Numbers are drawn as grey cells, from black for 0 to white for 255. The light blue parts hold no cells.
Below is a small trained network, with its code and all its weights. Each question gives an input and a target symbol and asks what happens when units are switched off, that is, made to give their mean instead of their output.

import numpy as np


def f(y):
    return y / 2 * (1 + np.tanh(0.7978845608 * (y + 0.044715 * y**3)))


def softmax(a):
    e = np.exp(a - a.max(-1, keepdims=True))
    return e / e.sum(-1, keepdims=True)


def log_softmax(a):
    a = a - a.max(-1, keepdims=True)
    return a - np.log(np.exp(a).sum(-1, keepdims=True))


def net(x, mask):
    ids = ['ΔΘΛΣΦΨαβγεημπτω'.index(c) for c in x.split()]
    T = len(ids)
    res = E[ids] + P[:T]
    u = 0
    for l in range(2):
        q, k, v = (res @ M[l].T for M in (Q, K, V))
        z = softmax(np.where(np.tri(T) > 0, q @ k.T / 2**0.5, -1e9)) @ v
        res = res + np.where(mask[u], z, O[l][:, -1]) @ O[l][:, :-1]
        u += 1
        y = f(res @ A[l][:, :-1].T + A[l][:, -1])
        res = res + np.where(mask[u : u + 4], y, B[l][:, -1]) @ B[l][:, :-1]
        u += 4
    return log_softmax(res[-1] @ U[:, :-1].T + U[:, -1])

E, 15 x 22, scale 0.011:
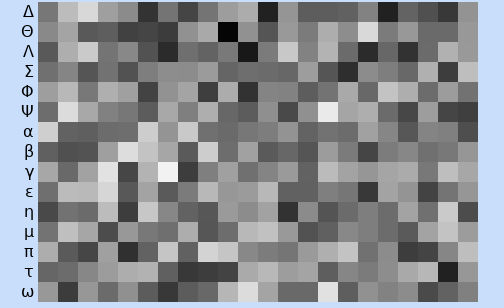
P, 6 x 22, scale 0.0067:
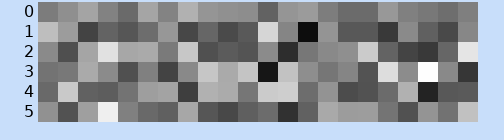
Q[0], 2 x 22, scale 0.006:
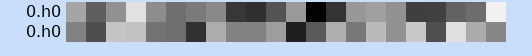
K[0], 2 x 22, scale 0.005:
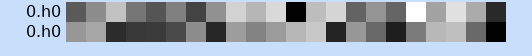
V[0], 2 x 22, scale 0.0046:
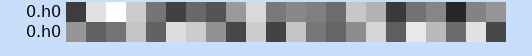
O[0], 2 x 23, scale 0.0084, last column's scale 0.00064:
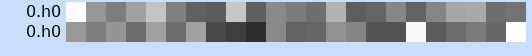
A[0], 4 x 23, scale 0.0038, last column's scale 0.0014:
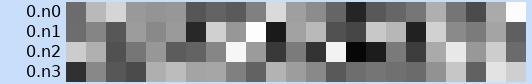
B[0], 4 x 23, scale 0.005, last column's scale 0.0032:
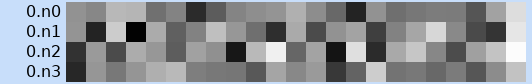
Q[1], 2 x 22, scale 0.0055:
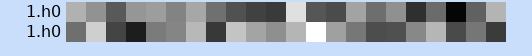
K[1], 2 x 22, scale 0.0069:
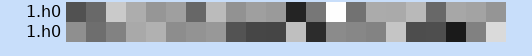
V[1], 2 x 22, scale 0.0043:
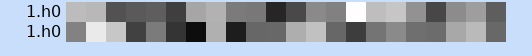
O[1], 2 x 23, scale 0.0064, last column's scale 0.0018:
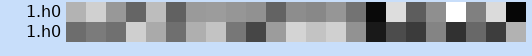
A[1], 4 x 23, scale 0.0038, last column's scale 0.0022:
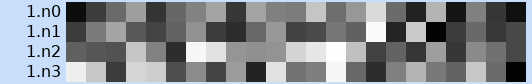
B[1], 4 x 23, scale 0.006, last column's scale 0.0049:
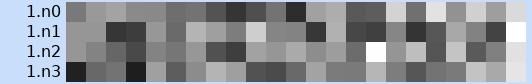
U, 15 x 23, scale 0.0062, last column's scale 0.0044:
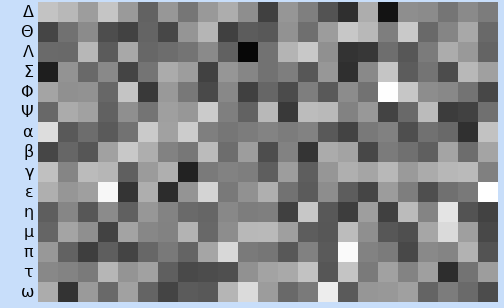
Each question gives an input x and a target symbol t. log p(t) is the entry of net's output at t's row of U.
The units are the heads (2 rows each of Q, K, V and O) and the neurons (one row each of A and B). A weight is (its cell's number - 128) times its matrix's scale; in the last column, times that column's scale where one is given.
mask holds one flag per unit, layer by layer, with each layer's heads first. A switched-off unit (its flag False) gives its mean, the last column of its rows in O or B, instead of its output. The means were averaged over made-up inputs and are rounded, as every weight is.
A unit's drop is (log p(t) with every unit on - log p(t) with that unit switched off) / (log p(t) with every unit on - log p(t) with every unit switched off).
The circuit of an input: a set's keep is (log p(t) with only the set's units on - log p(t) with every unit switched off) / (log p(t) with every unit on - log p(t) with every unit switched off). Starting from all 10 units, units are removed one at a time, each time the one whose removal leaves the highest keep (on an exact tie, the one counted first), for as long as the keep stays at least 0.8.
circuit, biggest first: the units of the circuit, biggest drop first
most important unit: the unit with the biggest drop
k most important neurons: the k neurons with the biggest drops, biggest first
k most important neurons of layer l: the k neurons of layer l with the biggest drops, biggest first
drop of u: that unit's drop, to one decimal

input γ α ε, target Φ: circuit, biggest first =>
[0.h0]
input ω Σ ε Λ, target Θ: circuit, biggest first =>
[0.h0; 1.n0]
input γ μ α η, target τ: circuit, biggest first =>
[1.h0; 1.n2; 1.n1]
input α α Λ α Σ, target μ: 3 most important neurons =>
[1.n3; 1.n2; 0.n2]
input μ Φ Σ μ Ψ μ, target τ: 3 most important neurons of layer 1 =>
[1.n2; 1.n1; 1.n3]
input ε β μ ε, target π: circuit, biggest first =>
[1.h0; 1.n1]
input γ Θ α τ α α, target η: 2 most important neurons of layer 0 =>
[0.n0; 0.n3]
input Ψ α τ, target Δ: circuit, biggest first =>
[1.h0; 0.h0]
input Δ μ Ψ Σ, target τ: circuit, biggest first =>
[1.h0; 1.n2]
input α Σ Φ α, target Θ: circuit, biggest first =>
[0.h0; 1.n1; 1.n0]
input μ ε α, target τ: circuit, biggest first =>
[1.h0; 1.n2; 1.n1]
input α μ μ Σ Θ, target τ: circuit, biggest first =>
[1.h0; 1.n2]
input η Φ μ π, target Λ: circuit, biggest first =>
[0.h0; 1.n3; 1.h0]
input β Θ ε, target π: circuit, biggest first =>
[1.h0]
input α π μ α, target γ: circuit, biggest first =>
[1.h0; 1.n1]
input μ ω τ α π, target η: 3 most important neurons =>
[1.n0; 1.n1; 0.n0]
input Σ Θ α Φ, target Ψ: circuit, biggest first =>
[0.h0; 1.h0; 0.n1]
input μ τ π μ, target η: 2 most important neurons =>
[1.n0; 1.n1]
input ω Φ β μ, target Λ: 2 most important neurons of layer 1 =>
[1.n3; 1.n2]
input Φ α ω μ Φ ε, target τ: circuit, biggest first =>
[1.h0; 1.n2]
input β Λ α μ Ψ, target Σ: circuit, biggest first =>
[0.h0]
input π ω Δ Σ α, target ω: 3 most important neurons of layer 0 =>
[0.n2; 0.n1; 0.n0]
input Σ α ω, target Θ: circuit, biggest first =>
[0.h0; 1.n0; 1.n1]
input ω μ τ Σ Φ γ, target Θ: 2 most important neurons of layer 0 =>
[0.n1; 0.n2]
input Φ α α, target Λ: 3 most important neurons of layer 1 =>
[1.n3; 1.n1; 1.n2]
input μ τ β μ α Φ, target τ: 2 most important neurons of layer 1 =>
[1.n2; 1.n1]
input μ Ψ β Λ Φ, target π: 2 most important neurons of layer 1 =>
[1.n1; 1.n0]
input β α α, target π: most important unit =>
1.h0
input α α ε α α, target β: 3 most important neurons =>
[1.n3; 0.n2; 0.n1]
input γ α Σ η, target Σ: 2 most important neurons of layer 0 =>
[0.n0; 0.n3]
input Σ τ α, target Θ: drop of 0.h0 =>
1.1
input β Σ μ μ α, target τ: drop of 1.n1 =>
0.2
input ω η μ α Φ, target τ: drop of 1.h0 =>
0.8
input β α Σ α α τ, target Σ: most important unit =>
0.h0
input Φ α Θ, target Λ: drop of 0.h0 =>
0.7
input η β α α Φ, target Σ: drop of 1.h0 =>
0.2
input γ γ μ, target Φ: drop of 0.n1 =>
-0.1
